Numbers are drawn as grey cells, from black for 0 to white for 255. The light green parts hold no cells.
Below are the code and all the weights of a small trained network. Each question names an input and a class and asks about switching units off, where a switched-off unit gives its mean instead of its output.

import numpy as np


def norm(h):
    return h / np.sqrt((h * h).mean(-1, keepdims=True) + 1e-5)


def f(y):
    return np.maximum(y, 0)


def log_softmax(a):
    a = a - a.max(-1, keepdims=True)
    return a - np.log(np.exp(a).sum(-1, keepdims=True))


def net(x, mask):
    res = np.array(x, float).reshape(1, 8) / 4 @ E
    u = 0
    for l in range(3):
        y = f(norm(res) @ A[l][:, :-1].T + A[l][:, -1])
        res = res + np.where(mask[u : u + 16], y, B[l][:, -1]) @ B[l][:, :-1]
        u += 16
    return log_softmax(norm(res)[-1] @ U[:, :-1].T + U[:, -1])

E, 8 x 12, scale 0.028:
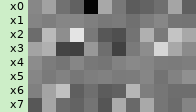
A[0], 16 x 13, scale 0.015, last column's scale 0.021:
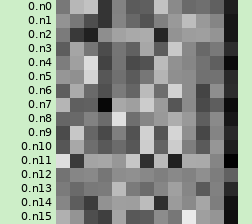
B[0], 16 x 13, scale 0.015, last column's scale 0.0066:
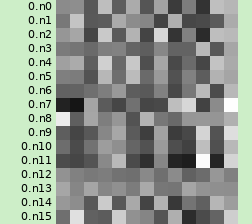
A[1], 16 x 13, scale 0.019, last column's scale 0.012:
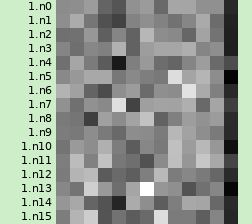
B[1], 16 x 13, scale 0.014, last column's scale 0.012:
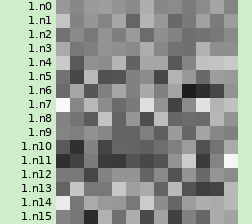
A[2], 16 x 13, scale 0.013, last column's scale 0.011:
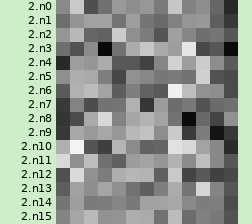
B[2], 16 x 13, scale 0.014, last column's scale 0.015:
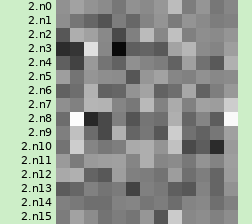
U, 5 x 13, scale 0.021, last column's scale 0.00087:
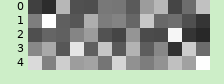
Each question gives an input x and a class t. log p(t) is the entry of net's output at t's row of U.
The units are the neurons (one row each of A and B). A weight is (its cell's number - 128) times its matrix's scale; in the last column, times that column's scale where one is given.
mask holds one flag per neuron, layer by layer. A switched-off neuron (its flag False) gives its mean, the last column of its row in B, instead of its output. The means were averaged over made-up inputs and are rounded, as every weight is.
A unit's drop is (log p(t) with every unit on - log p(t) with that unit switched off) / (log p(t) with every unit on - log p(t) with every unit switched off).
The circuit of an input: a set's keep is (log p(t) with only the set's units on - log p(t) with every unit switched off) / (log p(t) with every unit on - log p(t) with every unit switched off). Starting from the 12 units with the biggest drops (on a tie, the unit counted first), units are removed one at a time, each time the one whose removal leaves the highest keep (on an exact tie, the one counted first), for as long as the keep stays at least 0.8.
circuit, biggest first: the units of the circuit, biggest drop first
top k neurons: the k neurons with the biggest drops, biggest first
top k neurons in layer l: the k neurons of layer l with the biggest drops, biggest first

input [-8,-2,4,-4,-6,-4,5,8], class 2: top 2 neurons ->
[0.n9, 0.n10]
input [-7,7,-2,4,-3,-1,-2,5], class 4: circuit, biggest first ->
[1.n7]
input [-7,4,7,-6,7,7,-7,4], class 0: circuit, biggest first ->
[1.n11, 1.n10]
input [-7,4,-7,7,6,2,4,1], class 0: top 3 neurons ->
[0.n7, 2.n3, 2.n8]
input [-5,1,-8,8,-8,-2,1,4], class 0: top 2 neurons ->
[0.n7, 2.n3]
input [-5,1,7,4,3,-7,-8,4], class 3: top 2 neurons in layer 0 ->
[0.n2, 0.n14]
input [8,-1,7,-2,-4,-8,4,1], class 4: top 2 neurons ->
[1.n4, 1.n14]
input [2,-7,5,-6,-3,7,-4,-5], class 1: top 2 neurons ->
[1.n13, 0.n7]
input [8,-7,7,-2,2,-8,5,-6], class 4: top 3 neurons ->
[1.n4, 1.n14, 1.n1]
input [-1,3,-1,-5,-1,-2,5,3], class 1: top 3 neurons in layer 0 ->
[0.n2, 0.n7, 0.n14]
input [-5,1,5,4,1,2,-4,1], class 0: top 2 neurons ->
[1.n11, 1.n10]
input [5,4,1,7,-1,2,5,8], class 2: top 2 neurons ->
[0.n9, 0.n3]
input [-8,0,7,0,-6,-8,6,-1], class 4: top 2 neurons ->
[1.n7, 0.n8]
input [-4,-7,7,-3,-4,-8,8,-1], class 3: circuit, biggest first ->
[1.n15]
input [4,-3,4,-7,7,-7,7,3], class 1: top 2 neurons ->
[1.n13, 2.n8]
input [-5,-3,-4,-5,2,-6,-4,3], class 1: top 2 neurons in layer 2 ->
[2.n8, 2.n7]
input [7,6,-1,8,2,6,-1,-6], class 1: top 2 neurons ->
[0.n15, 0.n1]
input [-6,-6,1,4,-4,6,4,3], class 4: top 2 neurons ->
[1.n7, 0.n8]
